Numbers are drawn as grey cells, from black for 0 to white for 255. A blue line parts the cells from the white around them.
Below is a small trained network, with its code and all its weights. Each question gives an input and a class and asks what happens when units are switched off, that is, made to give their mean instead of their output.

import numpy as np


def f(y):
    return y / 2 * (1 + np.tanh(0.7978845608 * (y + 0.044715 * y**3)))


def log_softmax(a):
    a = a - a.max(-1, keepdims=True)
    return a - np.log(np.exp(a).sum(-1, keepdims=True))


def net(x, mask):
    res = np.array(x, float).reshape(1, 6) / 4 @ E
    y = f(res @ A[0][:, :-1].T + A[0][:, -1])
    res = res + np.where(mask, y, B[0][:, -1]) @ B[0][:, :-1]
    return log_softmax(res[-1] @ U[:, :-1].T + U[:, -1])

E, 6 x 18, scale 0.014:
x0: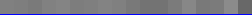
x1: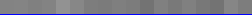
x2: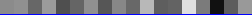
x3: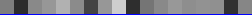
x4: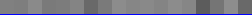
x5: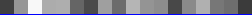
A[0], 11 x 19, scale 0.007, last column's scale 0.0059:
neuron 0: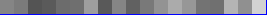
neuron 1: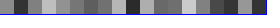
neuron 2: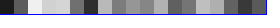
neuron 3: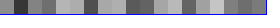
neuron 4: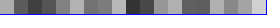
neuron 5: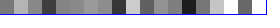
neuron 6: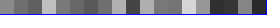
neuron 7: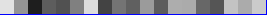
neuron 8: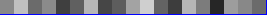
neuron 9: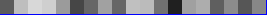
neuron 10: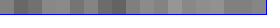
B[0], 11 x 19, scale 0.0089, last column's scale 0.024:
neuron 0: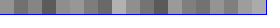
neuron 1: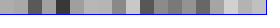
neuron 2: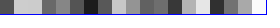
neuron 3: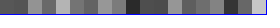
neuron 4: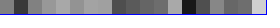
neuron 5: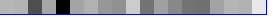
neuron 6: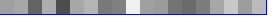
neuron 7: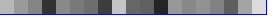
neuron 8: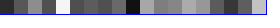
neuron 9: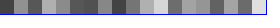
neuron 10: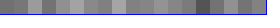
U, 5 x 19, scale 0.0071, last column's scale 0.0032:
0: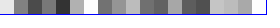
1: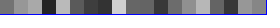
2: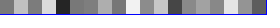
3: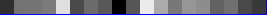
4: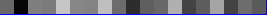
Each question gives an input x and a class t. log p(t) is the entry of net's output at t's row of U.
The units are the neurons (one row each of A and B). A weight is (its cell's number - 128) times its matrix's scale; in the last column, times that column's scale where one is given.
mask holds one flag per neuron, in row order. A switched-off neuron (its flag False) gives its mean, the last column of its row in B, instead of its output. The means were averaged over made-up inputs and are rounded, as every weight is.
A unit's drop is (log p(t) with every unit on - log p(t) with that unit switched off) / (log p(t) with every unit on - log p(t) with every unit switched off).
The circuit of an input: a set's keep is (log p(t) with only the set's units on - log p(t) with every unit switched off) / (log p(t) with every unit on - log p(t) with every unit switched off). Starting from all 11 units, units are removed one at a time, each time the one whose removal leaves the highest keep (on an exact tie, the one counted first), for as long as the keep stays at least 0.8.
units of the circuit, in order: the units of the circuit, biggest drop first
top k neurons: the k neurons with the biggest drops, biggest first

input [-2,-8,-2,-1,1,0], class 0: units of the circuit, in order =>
neuron 2
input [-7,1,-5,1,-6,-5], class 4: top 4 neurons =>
neuron 4; neuron 3; neuron 1; neuron 6
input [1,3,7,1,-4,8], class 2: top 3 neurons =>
neuron 6; neuron 1; neuron 3
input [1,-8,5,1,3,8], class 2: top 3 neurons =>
neuron 6; neuron 1; neuron 3
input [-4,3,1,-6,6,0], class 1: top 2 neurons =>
neuron 8; neuron 1
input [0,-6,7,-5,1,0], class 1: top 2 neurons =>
neuron 7; neuron 4
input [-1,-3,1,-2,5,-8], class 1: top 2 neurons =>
neuron 7; neuron 1
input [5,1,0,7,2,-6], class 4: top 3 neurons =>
neuron 5; neuron 4; neuron 3
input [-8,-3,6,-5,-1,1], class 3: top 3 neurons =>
neuron 2; neuron 8; neuron 9
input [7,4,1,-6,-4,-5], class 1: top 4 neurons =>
neuron 8; neuron 7; neuron 1; neuron 6
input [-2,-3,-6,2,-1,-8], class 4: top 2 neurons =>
neuron 4; neuron 3
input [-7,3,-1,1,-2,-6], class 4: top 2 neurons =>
neuron 2; neuron 5
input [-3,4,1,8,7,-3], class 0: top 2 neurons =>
neuron 1; neuron 6
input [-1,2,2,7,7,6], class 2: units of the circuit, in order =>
neuron 1
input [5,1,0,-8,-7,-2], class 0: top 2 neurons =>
neuron 5; neuron 2
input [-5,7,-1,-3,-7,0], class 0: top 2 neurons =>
neuron 2; neuron 9
